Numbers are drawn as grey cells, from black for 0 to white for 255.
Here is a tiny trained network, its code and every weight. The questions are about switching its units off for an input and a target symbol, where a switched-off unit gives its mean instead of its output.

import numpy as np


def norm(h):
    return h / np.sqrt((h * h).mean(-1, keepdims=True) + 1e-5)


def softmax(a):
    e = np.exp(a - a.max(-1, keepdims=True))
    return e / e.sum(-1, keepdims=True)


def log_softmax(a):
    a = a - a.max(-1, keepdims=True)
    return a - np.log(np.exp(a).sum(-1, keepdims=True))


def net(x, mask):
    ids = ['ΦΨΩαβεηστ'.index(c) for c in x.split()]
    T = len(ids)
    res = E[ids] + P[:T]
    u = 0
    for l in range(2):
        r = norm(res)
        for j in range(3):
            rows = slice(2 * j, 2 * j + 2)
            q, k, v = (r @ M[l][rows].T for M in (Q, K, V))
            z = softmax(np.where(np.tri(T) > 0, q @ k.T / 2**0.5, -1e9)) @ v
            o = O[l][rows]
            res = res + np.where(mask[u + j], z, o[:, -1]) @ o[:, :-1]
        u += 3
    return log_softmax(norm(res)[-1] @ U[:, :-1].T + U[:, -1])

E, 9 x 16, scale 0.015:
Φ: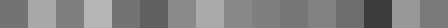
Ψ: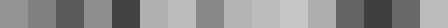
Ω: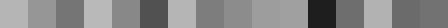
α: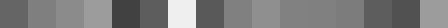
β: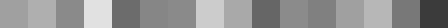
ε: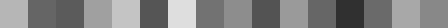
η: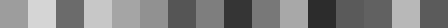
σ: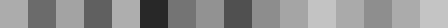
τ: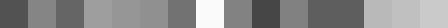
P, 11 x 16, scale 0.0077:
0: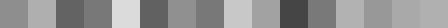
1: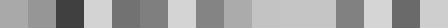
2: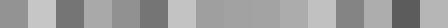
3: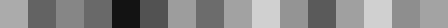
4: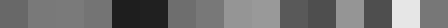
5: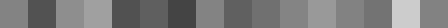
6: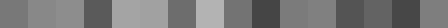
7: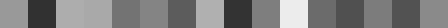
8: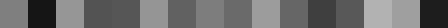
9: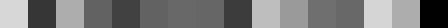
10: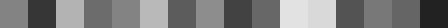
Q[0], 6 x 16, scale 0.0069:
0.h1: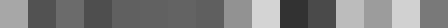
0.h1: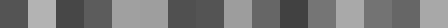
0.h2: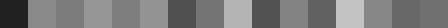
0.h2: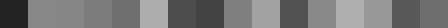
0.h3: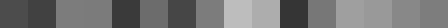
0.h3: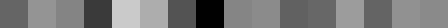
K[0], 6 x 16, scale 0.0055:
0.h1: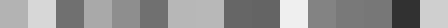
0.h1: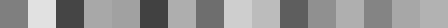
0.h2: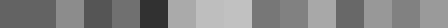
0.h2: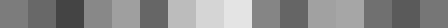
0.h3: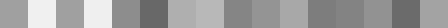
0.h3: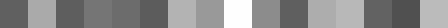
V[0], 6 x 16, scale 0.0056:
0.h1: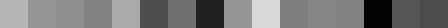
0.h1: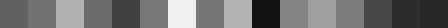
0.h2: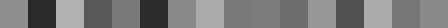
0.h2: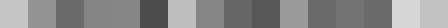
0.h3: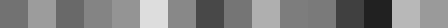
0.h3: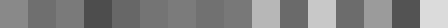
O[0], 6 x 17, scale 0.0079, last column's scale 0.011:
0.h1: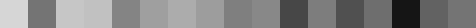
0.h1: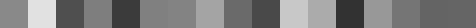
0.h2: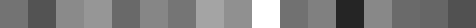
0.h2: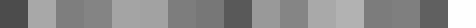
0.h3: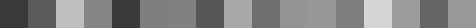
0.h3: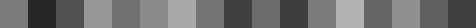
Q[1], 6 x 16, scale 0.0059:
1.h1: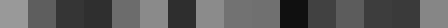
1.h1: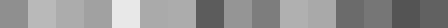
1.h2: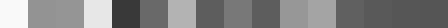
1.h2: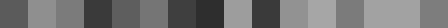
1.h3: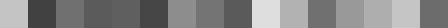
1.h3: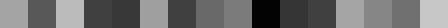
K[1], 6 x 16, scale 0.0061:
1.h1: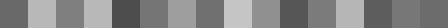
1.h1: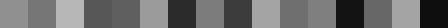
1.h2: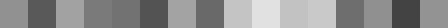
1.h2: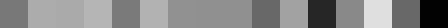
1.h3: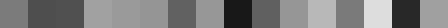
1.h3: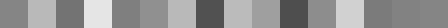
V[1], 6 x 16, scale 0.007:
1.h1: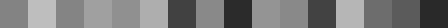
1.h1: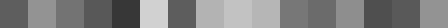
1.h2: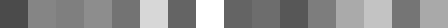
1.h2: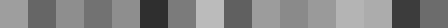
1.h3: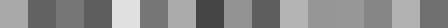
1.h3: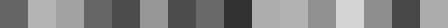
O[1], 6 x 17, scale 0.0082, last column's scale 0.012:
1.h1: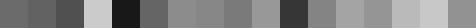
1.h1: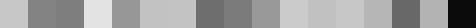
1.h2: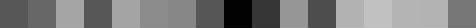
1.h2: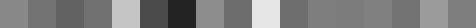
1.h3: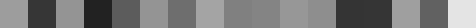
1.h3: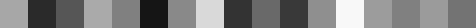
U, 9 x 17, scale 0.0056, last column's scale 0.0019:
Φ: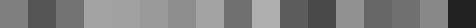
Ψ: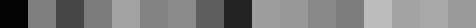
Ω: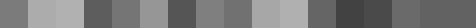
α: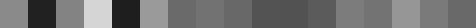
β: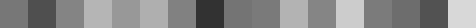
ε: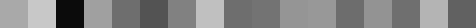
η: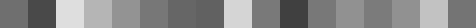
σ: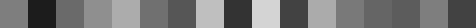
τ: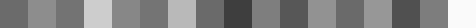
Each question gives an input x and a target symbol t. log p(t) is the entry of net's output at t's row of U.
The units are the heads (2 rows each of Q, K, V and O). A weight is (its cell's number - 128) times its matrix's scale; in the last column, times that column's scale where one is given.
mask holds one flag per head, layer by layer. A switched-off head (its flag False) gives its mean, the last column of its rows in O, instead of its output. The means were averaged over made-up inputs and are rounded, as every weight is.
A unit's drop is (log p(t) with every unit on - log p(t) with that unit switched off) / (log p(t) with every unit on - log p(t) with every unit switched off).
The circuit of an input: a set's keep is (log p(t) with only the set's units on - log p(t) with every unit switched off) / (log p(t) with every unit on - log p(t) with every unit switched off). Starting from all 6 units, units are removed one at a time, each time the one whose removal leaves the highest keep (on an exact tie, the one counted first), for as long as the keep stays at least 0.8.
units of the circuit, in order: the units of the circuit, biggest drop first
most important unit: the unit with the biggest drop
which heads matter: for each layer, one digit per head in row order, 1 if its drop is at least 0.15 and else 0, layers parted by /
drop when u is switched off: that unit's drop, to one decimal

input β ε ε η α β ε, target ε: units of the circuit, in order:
0.h1, 1.h3, 0.h2
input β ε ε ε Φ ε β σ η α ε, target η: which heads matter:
111 / 100
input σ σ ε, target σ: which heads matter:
000 / 000
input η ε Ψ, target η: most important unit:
0.h1
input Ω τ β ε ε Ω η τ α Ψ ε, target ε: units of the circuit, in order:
0.h1, 1.h1
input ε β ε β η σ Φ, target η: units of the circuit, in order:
0.h1, 1.h1
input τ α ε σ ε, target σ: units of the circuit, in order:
1.h3, 0.h2
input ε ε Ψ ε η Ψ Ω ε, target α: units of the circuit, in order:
1.h1, 0.h1
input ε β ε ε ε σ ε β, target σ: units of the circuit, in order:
0.h2, 0.h3, 1.h2
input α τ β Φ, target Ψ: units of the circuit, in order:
0.h1, 1.h2
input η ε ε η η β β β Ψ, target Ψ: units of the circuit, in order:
1.h2, 0.h1
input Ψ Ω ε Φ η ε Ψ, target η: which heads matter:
101 / 000
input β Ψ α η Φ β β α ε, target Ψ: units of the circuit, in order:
0.h2, 1.h2
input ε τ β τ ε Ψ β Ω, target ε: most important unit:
1.h3
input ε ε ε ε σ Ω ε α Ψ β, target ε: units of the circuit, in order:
0.h1, 0.h3, 1.h1
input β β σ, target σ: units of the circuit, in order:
0.h3, 0.h2
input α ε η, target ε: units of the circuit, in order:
0.h1, 1.h1
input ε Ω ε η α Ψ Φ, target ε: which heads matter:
100 / 001
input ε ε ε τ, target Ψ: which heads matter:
010 / 010
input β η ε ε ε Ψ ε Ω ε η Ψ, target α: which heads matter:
010 / 100
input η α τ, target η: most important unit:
0.h1
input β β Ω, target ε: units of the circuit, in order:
0.h3, 1.h1
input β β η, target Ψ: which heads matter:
000 / 010
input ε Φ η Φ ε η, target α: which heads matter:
000 / 100
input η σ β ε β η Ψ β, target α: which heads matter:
000 / 100
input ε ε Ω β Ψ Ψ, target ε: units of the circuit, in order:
0.h1, 1.h3, 0.h2
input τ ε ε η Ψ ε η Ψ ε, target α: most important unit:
0.h2
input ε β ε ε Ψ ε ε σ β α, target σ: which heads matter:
010 / 001
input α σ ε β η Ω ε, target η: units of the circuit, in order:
0.h1, 0.h3, 1.h1
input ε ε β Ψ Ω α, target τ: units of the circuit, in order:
0.h1, 1.h3, 0.h2
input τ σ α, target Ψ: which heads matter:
100 / 010
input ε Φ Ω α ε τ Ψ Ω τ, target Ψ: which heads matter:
000 / 010
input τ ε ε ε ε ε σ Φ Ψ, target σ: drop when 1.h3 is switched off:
0.7
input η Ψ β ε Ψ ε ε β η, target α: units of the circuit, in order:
1.h1
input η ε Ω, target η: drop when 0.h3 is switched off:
0.2
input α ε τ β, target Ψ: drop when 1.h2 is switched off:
0.3
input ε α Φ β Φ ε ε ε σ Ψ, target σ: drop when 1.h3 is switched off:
0.4
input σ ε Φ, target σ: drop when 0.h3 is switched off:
0.1
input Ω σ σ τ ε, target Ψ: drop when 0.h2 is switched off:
0.2
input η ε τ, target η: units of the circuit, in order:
0.h1
